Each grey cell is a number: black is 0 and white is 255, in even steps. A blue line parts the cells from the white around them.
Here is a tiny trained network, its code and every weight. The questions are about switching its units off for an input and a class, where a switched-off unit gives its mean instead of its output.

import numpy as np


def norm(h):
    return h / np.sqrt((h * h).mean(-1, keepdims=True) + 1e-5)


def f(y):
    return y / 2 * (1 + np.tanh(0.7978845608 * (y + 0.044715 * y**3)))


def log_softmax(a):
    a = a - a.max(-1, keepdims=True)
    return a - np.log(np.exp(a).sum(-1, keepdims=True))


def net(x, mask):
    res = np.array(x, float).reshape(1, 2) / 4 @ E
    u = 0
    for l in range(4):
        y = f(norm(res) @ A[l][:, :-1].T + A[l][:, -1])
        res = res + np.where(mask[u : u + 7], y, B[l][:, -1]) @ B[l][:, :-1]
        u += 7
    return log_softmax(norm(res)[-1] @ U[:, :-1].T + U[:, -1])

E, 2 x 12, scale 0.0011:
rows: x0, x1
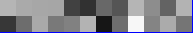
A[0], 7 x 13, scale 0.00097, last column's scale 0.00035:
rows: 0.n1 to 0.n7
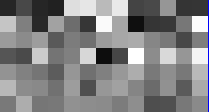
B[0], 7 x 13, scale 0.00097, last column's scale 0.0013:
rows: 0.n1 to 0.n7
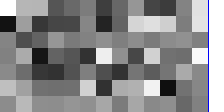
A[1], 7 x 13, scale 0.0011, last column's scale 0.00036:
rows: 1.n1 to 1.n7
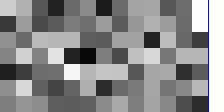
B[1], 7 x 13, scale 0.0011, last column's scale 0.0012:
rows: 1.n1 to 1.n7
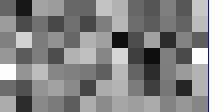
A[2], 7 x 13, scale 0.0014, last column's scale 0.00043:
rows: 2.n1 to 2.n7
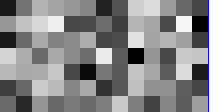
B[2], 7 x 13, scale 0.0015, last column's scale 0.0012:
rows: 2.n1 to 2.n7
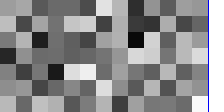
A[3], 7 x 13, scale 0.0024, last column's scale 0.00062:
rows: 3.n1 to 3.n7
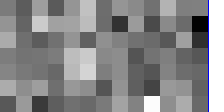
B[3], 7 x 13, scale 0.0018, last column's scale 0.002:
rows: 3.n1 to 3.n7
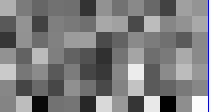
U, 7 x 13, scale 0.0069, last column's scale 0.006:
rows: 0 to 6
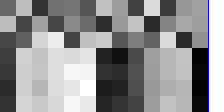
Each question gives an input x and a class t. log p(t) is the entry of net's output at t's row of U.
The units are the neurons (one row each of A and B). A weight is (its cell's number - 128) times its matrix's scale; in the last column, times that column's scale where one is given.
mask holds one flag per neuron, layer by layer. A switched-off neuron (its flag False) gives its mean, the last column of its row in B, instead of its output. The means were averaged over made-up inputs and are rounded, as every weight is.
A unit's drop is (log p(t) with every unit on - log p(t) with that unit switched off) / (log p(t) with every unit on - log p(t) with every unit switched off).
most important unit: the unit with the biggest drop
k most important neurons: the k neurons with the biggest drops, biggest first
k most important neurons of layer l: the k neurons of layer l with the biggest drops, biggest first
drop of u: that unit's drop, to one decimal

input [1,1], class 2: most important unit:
3.n7
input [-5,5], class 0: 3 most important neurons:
[1.n4 2.n3 2.n2]
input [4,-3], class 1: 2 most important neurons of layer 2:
[2.n3 2.n5]
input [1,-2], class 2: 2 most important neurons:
[3.n7 0.n2]
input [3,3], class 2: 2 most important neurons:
[1.n4 0.n4]
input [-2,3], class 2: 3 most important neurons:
[0.n4 0.n2 1.n5]
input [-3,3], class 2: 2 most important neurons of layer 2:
[2.n5 2.n2]
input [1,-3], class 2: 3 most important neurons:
[0.n2 0.n4 3.n7]
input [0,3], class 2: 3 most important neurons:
[0.n4 0.n2 3.n7]
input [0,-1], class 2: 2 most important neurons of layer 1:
[1.n6 1.n1]
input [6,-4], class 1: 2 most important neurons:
[2.n2 0.n4]
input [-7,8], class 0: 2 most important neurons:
[1.n4 2.n3]
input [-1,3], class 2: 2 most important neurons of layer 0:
[0.n4 0.n2]
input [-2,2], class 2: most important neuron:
[3.n7]
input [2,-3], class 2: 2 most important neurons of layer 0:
[0.n2 0.n4]
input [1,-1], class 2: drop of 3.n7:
0.2
